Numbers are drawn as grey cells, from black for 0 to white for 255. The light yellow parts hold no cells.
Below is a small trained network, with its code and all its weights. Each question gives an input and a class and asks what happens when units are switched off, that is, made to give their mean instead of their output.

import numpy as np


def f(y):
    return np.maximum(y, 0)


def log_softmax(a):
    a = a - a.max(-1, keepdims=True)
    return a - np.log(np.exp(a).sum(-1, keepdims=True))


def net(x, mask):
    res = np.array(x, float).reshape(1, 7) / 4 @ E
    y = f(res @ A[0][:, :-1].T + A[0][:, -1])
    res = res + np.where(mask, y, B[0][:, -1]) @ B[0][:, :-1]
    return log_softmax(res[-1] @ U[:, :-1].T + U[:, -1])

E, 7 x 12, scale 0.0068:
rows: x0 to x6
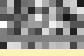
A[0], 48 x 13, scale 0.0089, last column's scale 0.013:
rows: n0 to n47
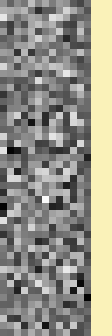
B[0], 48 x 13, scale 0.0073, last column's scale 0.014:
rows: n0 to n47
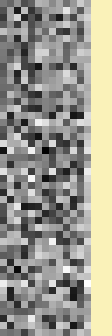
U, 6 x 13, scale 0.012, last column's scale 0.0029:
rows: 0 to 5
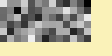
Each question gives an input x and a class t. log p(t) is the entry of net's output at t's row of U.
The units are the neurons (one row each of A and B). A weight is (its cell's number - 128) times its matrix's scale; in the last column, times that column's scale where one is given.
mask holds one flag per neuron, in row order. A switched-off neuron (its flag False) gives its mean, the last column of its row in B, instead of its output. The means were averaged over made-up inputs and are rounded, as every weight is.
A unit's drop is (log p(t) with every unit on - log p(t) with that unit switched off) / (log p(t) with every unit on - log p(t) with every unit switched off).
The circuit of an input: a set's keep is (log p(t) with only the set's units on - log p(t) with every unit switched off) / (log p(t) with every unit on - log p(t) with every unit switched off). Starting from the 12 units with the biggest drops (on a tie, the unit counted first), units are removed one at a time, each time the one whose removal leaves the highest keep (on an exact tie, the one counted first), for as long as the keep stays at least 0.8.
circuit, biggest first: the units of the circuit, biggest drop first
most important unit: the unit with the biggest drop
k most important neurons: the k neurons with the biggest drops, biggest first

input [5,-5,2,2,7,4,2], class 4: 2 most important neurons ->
n41, n28
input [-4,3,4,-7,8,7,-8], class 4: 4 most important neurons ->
n41, n37, n28, n25
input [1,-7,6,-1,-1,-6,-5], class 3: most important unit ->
n32
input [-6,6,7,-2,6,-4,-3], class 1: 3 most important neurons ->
n40, n3, n24
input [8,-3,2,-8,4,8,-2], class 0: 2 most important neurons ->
n24, n40
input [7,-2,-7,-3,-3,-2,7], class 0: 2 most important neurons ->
n40, n24
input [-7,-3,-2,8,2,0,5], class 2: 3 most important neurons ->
n2, n19, n40
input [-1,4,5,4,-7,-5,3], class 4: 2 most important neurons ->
n46, n16
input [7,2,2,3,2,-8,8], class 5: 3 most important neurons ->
n25, n27, n30
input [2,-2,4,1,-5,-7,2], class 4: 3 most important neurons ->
n46, n16, n38
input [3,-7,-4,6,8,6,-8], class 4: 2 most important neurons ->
n28, n41
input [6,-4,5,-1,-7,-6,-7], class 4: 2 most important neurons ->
n46, n16
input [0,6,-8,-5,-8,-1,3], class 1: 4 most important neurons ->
n38, n1, n10, n41
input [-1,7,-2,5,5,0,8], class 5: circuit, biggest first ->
n25
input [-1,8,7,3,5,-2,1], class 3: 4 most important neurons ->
n17, n7, n36, n38
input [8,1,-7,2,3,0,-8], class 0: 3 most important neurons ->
n40, n24, n25
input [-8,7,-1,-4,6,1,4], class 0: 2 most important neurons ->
n20, n34
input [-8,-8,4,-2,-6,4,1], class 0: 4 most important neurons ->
n20, n34, n4, n17
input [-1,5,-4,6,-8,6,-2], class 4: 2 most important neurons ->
n46, n16
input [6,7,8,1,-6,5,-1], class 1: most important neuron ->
n5
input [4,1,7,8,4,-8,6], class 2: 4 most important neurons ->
n2, n19, n9, n38
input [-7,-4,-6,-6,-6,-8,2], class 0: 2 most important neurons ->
n20, n34
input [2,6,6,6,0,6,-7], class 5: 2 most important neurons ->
n21, n45
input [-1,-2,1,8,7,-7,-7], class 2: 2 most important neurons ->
n31, n2
